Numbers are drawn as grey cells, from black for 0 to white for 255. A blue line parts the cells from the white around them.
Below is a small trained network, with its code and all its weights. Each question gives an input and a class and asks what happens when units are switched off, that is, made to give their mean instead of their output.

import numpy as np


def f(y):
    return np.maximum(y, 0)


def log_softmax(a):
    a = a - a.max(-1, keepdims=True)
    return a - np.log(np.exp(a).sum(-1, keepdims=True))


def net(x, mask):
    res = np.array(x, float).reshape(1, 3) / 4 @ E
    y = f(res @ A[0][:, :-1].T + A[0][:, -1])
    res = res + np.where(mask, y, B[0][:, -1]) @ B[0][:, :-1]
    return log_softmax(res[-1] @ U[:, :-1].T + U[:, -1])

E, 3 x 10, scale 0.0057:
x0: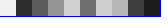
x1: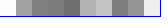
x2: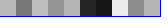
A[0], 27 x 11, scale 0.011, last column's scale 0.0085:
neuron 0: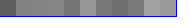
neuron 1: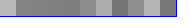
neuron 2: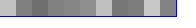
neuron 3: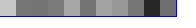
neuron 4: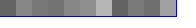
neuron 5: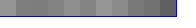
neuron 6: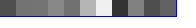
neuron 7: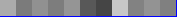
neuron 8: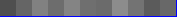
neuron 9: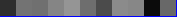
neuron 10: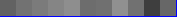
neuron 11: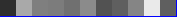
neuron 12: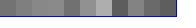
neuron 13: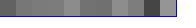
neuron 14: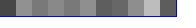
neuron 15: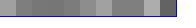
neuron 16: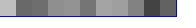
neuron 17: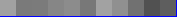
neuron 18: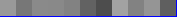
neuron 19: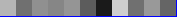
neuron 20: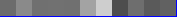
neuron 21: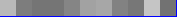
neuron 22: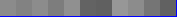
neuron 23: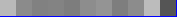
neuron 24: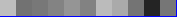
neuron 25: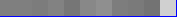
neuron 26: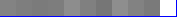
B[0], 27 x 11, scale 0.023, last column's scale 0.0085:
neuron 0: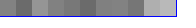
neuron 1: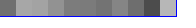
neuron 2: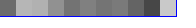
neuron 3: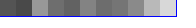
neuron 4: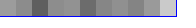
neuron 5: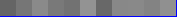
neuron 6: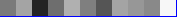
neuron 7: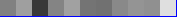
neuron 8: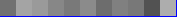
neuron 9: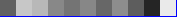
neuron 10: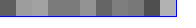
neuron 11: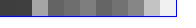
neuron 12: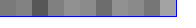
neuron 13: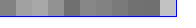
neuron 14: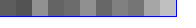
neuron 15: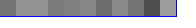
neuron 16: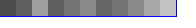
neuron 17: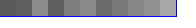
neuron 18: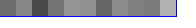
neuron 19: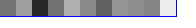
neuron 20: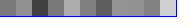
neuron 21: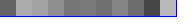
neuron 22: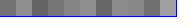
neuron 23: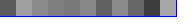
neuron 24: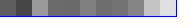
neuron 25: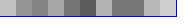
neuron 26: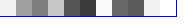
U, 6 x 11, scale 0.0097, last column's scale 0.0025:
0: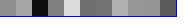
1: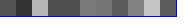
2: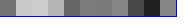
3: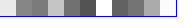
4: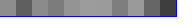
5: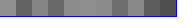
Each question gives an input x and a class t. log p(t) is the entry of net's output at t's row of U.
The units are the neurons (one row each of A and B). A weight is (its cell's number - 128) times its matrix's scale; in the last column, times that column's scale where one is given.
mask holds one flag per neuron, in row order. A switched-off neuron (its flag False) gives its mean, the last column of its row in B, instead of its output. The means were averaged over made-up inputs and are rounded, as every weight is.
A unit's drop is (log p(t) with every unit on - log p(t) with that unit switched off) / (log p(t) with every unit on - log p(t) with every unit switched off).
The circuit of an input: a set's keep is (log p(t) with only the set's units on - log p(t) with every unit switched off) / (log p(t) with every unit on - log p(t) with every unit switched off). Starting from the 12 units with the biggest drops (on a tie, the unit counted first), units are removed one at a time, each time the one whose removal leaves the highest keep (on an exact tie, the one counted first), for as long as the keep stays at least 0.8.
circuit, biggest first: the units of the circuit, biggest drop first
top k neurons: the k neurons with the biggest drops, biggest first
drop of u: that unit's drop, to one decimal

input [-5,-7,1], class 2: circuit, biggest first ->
(neuron 9)
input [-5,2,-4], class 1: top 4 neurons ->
(neuron 11; neuron 19; neuron 7; neuron 14)
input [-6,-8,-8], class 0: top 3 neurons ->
(neuron 6; neuron 20; neuron 4)
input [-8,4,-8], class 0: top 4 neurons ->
(neuron 6; neuron 20; neuron 24; neuron 3)
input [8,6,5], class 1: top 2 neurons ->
(neuron 24; neuron 3)
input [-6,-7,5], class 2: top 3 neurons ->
(neuron 9; neuron 24; neuron 3)
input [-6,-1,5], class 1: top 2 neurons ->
(neuron 11; neuron 6)
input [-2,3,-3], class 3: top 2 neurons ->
(neuron 19; neuron 9)
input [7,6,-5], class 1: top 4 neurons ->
(neuron 24; neuron 3; neuron 16; neuron 9)
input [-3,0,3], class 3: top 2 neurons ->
(neuron 6; neuron 20)
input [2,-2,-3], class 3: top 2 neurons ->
(neuron 19; neuron 7)
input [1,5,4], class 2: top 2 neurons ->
(neuron 6; neuron 2)
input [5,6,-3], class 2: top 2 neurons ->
(neuron 2; neuron 21)
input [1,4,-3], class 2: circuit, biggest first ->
(neuron 2)
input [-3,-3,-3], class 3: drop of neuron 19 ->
0.4
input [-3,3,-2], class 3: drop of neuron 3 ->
0.2
